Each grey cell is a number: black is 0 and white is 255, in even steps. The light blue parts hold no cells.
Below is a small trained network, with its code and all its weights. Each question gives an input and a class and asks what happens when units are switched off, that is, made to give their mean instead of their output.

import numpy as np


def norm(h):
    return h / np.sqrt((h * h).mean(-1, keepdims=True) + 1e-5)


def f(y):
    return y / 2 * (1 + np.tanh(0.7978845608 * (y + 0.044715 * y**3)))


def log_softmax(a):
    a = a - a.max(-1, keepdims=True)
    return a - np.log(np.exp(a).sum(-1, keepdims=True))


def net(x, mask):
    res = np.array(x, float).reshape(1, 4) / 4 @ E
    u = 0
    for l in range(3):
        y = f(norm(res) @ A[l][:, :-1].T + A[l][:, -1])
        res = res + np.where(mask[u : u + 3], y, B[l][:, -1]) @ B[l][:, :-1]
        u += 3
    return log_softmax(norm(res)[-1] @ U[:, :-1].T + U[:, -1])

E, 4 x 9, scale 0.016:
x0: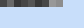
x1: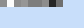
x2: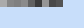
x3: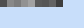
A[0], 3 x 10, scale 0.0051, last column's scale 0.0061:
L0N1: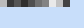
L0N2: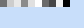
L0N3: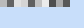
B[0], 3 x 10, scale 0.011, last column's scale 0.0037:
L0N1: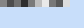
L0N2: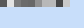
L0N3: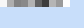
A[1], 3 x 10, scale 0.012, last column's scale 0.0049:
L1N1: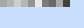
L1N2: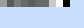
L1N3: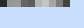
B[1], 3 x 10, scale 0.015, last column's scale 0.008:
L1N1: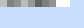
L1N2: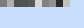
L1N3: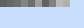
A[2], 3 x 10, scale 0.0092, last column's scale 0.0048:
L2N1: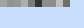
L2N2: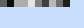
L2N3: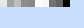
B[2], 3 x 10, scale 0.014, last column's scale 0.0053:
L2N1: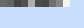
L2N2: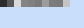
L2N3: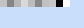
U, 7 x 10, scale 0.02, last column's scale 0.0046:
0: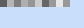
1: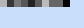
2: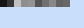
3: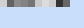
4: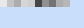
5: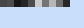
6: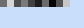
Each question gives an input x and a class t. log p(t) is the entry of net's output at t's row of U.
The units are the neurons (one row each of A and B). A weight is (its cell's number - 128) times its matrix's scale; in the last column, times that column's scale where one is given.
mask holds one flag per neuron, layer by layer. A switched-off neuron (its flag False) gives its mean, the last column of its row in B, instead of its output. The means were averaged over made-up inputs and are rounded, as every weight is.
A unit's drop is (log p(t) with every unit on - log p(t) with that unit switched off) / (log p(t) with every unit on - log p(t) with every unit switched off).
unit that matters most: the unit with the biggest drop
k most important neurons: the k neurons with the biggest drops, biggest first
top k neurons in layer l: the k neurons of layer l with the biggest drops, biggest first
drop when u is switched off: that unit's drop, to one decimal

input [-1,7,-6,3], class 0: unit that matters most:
L1N3
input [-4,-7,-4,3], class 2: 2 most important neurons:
(L2N2, L0N3)
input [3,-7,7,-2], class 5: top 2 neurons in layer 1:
(L1N1, L1N2)
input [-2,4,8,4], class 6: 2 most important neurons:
(L1N1, L2N3)
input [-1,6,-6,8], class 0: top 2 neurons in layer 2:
(L2N3, L2N1)
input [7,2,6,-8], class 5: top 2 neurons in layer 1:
(L1N2, L1N1)
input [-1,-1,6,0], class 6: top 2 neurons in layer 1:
(L1N2, L1N1)
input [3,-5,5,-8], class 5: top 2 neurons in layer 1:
(L1N1, L1N3)
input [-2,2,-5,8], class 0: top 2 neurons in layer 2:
(L2N3, L2N1)
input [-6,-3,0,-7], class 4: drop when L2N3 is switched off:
-0.1
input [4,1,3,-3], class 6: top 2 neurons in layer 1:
(L1N3, L1N2)
